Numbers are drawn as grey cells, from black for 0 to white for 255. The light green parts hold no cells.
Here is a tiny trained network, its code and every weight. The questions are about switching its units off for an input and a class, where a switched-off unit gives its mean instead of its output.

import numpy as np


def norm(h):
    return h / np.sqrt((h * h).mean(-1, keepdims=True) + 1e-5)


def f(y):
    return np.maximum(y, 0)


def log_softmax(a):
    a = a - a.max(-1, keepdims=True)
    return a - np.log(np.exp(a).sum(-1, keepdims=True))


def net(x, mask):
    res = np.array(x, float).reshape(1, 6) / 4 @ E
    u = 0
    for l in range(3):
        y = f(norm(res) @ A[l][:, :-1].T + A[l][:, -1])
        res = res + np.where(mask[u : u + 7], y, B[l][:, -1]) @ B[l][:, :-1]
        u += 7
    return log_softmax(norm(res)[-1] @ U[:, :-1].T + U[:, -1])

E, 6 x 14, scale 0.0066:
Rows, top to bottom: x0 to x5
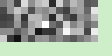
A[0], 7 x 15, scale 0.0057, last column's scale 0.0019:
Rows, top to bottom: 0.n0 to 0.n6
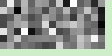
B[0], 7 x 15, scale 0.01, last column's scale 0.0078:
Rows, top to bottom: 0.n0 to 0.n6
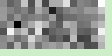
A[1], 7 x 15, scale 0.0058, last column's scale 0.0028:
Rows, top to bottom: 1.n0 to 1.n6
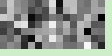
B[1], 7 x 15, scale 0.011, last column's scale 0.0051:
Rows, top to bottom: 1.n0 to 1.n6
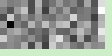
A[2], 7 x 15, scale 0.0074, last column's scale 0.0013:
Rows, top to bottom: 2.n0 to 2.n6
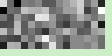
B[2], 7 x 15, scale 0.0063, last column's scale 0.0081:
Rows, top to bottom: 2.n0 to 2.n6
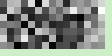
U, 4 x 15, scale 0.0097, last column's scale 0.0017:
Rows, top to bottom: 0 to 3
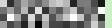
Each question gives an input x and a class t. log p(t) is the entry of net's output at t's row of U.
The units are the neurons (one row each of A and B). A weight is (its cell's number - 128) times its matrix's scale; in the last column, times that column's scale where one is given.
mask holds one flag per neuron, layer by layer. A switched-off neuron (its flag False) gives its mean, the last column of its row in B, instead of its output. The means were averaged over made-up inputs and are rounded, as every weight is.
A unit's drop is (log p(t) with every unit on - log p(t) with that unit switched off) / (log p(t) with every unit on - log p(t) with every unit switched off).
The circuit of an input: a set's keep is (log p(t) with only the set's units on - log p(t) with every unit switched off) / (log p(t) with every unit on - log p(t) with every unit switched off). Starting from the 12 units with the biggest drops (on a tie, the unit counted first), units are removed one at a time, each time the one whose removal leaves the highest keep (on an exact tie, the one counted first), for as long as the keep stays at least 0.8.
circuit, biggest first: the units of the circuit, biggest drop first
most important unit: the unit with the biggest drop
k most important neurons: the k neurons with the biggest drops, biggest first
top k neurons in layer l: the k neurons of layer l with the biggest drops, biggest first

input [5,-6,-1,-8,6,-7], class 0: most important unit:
0.n4
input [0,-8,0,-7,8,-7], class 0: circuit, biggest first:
(0.n4; 0.n6)
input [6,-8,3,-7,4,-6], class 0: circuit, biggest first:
(0.n4; 0.n6)
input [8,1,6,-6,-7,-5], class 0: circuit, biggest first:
(0.n0; 0.n4; 1.n3)
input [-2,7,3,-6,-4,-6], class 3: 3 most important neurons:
(0.n5; 0.n4; 2.n3)
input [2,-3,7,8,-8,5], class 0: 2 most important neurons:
(1.n5; 0.n5)
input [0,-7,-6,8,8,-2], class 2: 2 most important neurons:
(2.n0; 0.n4)
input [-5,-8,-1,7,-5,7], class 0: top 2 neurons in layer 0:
(0.n5; 0.n3)
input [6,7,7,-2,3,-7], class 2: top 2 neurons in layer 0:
(0.n5; 0.n4)
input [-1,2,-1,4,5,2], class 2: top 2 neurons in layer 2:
(2.n0; 2.n2)
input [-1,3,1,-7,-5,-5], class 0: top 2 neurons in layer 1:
(1.n3; 1.n5)
